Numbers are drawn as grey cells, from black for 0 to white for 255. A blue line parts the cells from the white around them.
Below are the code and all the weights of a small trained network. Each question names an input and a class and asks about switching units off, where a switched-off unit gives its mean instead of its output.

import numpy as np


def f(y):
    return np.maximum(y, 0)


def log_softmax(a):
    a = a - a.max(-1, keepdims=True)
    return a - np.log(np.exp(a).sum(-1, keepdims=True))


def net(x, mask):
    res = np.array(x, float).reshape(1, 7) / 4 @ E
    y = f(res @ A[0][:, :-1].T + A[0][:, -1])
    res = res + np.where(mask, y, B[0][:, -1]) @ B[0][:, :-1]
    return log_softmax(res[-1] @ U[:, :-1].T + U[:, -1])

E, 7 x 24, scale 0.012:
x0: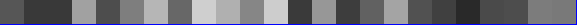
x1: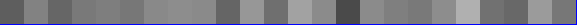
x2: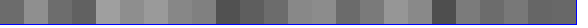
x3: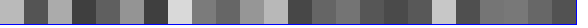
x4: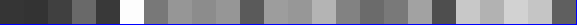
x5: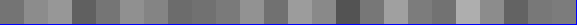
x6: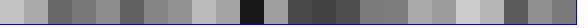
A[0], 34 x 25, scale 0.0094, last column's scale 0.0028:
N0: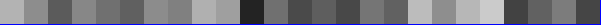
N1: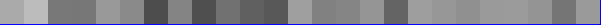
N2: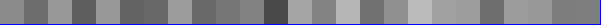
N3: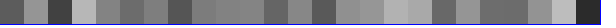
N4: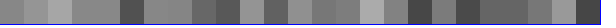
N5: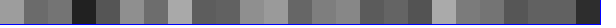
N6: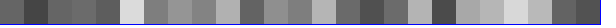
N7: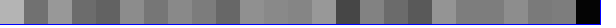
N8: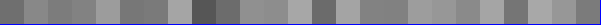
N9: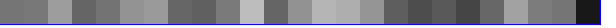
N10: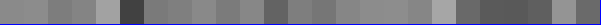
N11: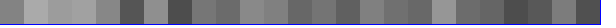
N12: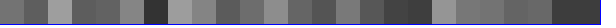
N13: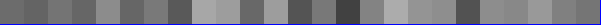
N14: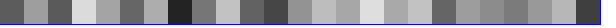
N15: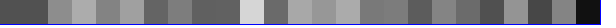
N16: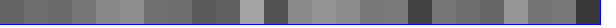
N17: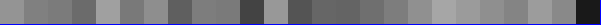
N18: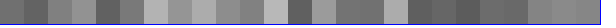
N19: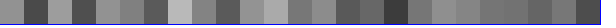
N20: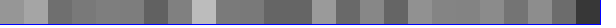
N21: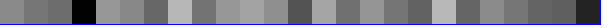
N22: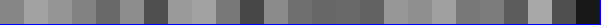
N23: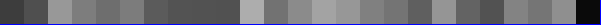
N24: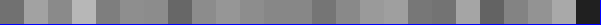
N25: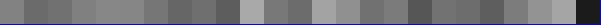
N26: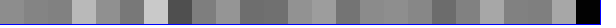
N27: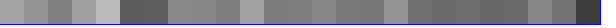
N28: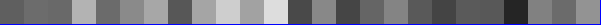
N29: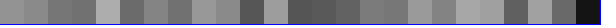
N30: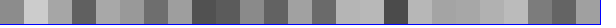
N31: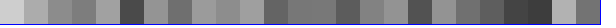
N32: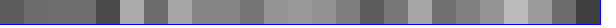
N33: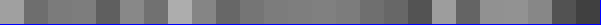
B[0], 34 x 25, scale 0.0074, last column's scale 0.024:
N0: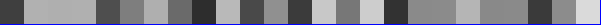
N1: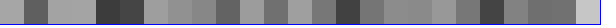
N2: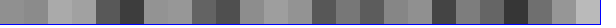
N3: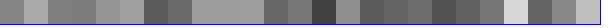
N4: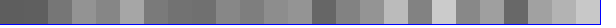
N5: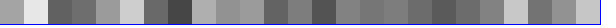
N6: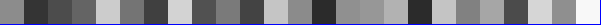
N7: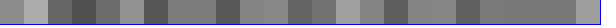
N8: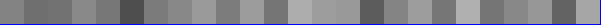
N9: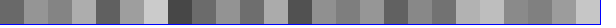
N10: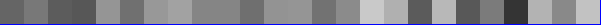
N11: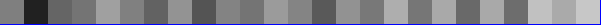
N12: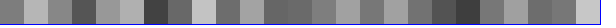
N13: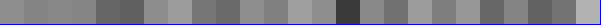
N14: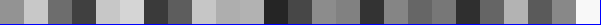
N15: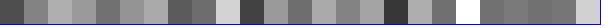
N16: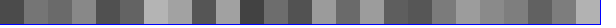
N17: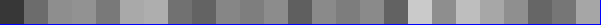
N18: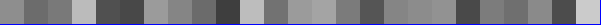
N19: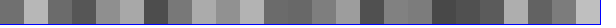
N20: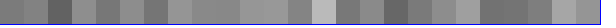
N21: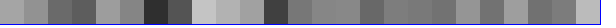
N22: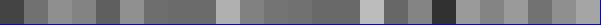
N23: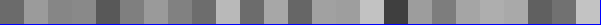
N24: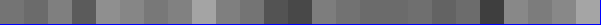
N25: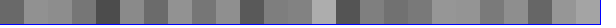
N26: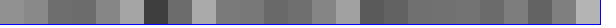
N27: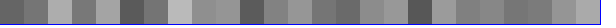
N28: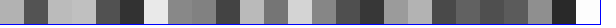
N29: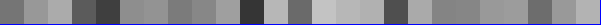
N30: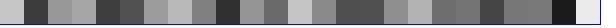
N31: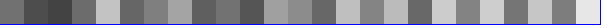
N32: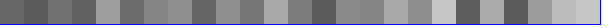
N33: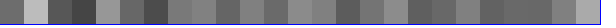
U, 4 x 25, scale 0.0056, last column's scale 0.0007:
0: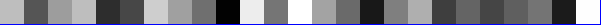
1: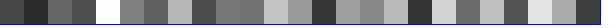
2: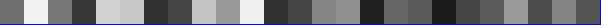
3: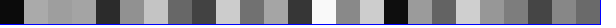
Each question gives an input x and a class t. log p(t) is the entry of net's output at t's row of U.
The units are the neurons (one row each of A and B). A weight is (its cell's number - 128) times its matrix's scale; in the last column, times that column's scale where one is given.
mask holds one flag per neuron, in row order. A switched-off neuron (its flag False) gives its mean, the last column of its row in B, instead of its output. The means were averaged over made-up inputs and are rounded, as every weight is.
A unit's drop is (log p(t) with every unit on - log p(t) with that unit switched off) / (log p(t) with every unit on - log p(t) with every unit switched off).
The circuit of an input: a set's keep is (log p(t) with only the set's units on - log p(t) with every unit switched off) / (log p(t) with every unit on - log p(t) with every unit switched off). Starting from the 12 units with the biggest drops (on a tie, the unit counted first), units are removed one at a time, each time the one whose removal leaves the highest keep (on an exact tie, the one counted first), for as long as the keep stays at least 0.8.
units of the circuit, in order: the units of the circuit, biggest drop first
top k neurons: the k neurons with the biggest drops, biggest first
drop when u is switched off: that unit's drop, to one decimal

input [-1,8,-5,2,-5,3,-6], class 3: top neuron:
N6
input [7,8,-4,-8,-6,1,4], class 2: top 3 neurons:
N14, N3, N30
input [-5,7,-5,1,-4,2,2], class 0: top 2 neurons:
N30, N6
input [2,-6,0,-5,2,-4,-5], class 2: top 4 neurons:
N14, N0, N29, N3
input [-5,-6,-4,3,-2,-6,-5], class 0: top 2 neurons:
N30, N0
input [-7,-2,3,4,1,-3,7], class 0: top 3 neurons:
N30, N1, N15
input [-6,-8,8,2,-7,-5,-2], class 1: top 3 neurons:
N28, N31, N4
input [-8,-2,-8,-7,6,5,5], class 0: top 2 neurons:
N30, N1
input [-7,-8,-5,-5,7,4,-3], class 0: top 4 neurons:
N30, N1, N31, N2
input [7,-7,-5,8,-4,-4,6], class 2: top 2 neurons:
N12, N5
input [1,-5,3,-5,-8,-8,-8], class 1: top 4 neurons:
N31, N11, N4, N0
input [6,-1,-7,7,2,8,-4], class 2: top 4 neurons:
N5, N30, N12, N19
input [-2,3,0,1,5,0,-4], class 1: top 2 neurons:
N6, N0
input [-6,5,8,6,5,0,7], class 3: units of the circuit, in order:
N0
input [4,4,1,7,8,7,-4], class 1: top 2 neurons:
N6, N32
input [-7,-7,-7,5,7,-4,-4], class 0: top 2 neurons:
N30, N31
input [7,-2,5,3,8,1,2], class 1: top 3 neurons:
N6, N32, N30
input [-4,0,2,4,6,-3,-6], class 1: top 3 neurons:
N6, N0, N32
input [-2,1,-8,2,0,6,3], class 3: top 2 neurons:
N28, N14
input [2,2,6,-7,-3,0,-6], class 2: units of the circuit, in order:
N14
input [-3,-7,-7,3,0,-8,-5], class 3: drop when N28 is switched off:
0.2
